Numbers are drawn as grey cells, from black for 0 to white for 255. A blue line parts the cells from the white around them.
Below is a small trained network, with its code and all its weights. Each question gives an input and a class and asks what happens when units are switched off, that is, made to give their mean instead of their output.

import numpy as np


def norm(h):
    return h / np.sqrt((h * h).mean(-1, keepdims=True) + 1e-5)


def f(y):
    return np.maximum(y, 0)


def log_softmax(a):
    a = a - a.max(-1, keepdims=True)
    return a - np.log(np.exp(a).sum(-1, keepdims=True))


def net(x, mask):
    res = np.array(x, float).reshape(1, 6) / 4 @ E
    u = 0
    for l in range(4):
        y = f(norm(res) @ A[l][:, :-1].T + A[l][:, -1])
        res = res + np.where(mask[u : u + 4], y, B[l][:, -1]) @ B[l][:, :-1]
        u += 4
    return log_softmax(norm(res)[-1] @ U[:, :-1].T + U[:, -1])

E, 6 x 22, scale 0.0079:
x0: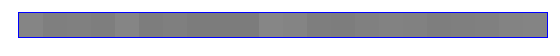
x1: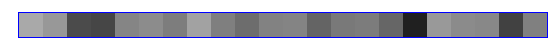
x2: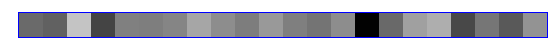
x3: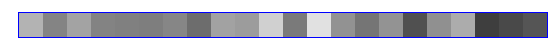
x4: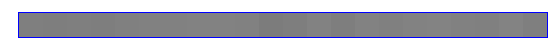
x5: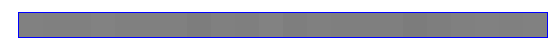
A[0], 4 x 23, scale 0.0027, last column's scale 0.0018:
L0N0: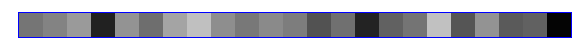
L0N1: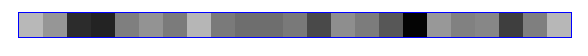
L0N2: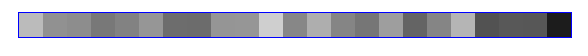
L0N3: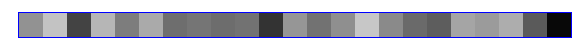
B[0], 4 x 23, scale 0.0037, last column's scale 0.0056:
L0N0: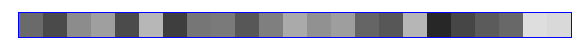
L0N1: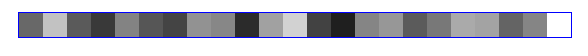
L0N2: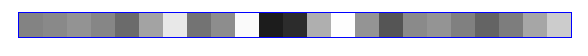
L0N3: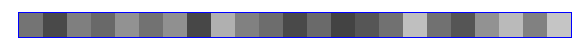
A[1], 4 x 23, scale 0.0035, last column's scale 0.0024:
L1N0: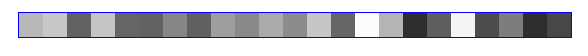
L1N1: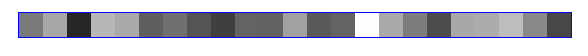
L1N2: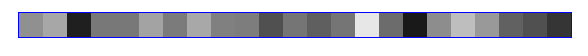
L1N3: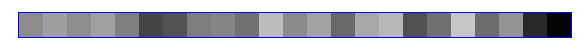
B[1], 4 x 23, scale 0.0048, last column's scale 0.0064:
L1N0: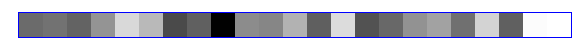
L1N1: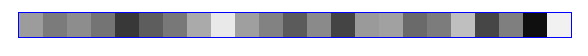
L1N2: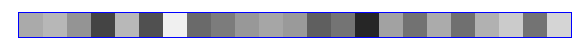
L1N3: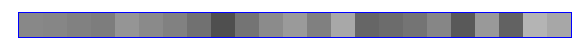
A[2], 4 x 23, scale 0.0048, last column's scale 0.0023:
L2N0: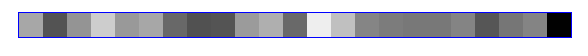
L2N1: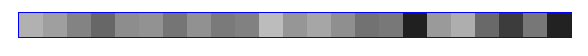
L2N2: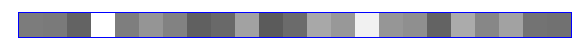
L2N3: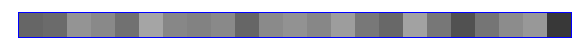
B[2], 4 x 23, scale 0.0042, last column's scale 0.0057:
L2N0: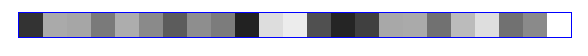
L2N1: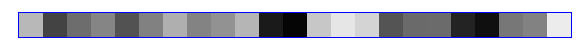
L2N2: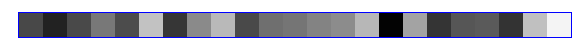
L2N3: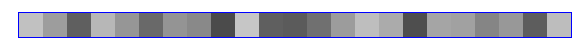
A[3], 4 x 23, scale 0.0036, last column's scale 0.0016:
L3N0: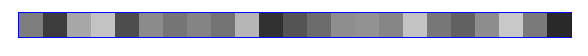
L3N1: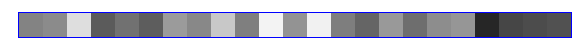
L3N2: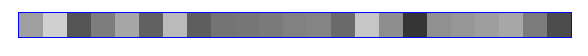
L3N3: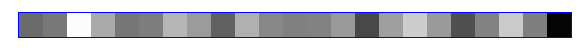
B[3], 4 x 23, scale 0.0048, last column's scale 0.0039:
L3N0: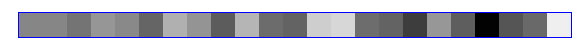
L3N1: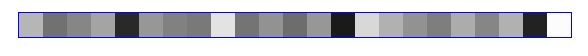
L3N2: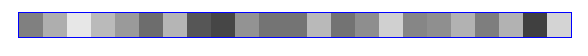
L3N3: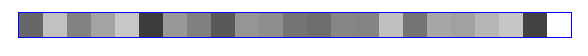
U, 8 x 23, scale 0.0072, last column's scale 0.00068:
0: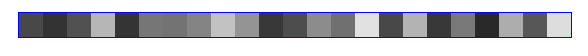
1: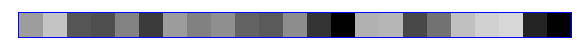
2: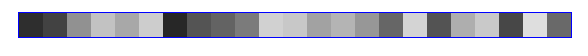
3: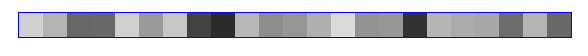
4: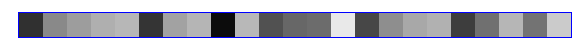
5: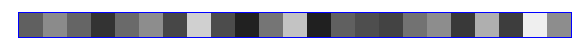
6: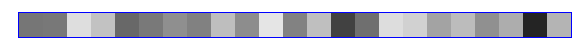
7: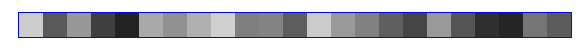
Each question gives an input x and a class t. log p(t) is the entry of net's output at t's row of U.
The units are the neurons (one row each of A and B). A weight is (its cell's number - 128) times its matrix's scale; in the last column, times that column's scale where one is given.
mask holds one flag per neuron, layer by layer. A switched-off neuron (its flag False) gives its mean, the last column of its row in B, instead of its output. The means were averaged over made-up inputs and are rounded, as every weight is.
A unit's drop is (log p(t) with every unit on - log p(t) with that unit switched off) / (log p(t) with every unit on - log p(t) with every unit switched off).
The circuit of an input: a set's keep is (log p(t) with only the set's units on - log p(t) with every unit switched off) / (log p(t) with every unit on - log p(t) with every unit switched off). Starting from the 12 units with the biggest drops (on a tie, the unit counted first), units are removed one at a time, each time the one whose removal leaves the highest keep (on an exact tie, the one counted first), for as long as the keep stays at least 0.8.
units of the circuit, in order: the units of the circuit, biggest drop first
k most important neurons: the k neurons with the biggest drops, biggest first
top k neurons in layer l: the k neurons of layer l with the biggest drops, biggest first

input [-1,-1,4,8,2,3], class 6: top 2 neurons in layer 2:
L2N0, L2N2
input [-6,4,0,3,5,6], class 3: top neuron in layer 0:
L0N1
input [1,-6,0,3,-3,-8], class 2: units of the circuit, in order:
L1N2, L1N1
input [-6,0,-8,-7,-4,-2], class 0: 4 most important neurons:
L2N2, L0N1, L2N0, L0N3
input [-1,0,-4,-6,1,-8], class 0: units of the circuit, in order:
L0N1, L2N2
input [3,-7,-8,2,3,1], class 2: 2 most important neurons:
L1N0, L2N0
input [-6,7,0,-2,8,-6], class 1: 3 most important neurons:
L1N0, L2N2, L1N2
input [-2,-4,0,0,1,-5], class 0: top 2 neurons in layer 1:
L1N0, L1N2
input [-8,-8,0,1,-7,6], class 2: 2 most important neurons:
L2N2, L1N1
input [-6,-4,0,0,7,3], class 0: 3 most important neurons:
L1N0, L2N2, L1N2
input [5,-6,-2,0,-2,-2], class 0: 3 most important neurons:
L2N2, L1N0, L1N1
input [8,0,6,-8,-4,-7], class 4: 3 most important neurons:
L0N1, L2N2, L2N0
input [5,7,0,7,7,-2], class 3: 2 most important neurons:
L1N0, L1N1
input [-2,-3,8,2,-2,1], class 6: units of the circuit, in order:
L3N1
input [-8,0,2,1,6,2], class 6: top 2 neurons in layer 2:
L2N2, L2N1
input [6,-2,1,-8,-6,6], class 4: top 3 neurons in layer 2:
L2N2, L2N0, L2N1
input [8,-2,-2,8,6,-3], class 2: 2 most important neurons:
L1N0, L2N0
